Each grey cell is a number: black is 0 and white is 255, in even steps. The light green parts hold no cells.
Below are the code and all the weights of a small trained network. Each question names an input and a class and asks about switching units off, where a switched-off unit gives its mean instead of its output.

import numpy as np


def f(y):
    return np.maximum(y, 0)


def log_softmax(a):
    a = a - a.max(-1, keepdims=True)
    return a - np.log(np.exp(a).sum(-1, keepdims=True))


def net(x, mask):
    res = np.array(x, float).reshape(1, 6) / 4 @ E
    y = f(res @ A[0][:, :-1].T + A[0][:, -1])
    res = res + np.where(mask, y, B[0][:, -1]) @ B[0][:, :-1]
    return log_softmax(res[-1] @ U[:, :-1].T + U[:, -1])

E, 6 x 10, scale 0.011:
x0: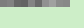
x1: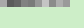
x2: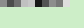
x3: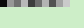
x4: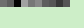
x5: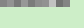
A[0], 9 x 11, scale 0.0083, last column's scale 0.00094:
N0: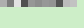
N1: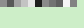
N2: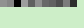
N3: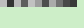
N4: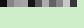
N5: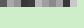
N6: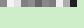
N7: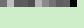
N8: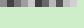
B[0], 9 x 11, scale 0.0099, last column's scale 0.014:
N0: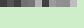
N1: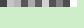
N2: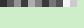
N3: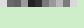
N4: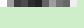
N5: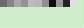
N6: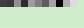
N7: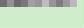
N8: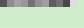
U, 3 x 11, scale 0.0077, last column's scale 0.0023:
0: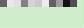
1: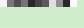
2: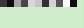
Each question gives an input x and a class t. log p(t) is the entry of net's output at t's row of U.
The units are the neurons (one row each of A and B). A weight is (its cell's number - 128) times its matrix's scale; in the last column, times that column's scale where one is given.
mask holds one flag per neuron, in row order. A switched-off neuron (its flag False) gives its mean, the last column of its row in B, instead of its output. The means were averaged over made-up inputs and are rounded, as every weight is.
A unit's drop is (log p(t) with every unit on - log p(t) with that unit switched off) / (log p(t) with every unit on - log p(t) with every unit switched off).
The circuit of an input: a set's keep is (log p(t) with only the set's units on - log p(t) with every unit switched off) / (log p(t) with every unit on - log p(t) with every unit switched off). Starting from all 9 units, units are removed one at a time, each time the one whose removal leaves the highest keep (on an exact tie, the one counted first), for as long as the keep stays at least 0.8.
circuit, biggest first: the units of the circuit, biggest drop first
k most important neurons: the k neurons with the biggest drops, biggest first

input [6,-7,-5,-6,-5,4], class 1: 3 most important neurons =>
N3; N1; N2
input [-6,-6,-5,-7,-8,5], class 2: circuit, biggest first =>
N6
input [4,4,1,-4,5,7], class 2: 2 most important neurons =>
N4; N2
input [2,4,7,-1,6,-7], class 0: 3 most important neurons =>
N1; N8; N6
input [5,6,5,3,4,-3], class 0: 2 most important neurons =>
N1; N6
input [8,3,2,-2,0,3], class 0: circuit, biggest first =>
N4; N6
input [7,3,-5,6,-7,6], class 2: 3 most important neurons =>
N6; N3; N1
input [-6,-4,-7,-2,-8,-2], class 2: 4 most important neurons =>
N6; N1; N0; N8
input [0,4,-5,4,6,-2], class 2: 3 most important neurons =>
N2; N1; N8
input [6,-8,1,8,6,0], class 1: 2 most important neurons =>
N4; N6
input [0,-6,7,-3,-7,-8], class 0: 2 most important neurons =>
N1; N8
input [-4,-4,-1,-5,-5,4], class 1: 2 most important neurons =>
N3; N2
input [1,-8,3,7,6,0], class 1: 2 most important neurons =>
N4; N6
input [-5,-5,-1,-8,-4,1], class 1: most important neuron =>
N3
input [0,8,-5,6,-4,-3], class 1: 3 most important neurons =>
N4; N1; N8
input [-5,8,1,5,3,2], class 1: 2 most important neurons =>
N4; N6
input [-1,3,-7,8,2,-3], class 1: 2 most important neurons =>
N4; N1
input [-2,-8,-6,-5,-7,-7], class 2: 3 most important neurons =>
N6; N1; N0
